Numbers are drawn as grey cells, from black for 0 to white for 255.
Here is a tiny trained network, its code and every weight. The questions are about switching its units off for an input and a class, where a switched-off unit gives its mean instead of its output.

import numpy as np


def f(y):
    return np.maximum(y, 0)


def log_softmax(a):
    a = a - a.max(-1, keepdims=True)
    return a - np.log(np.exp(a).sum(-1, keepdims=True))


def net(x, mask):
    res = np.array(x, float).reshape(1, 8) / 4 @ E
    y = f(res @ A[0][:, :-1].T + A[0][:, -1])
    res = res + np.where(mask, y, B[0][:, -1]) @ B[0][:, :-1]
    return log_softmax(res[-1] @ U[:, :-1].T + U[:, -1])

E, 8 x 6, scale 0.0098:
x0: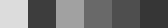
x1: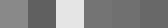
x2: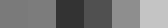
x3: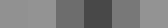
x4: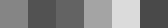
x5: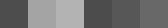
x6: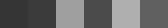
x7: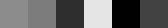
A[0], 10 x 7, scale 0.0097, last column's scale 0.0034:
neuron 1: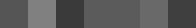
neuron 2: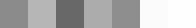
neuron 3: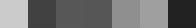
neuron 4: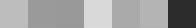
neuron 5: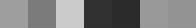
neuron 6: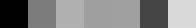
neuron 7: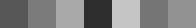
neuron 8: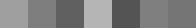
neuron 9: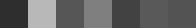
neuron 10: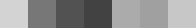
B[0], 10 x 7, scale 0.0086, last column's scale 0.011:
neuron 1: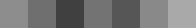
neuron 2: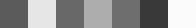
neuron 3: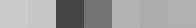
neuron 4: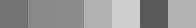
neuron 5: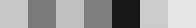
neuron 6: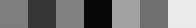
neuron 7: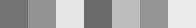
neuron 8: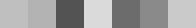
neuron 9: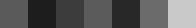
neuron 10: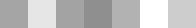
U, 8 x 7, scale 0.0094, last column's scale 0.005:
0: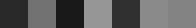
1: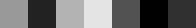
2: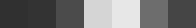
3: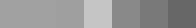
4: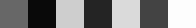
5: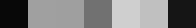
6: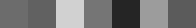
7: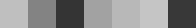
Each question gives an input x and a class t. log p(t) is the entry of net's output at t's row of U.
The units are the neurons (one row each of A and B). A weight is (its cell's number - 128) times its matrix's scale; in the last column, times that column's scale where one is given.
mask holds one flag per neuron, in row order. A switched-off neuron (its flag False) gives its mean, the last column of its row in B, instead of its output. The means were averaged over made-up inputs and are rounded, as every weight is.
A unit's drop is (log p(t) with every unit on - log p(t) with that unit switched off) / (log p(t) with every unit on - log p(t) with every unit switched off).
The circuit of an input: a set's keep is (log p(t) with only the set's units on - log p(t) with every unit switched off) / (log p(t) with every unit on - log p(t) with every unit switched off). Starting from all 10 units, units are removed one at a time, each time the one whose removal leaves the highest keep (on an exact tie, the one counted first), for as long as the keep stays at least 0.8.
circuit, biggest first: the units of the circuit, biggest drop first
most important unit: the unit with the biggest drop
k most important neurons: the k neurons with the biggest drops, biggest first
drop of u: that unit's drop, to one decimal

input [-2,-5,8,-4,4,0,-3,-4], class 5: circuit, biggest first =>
(neuron 8; neuron 2)
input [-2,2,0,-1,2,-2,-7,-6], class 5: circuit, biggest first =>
(neuron 8; neuron 5)
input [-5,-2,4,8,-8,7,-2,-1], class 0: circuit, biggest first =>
(neuron 9)
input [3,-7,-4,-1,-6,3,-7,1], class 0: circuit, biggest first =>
(neuron 9; neuron 7)
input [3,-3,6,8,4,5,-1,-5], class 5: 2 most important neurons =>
(neuron 7; neuron 8)
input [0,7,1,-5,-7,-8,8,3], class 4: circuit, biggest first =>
(neuron 2; neuron 8)
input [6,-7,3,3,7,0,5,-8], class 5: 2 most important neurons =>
(neuron 10; neuron 7)
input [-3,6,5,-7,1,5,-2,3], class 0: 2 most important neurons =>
(neuron 7; neuron 5)
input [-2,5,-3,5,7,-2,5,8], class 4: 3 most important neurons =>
(neuron 6; neuron 2; neuron 5)
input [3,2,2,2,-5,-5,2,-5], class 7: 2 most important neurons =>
(neuron 3; neuron 10)
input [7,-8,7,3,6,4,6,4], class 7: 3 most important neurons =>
(neuron 3; neuron 10; neuron 2)
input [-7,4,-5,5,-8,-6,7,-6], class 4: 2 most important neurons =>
(neuron 6; neuron 10)
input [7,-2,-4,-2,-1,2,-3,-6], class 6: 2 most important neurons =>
(neuron 5; neuron 6)
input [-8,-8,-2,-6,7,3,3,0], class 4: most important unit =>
neuron 6
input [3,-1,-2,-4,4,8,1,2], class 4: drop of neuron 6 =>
0.2
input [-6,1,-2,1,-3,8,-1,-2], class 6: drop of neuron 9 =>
0.2
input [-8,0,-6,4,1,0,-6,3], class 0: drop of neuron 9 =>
0.3
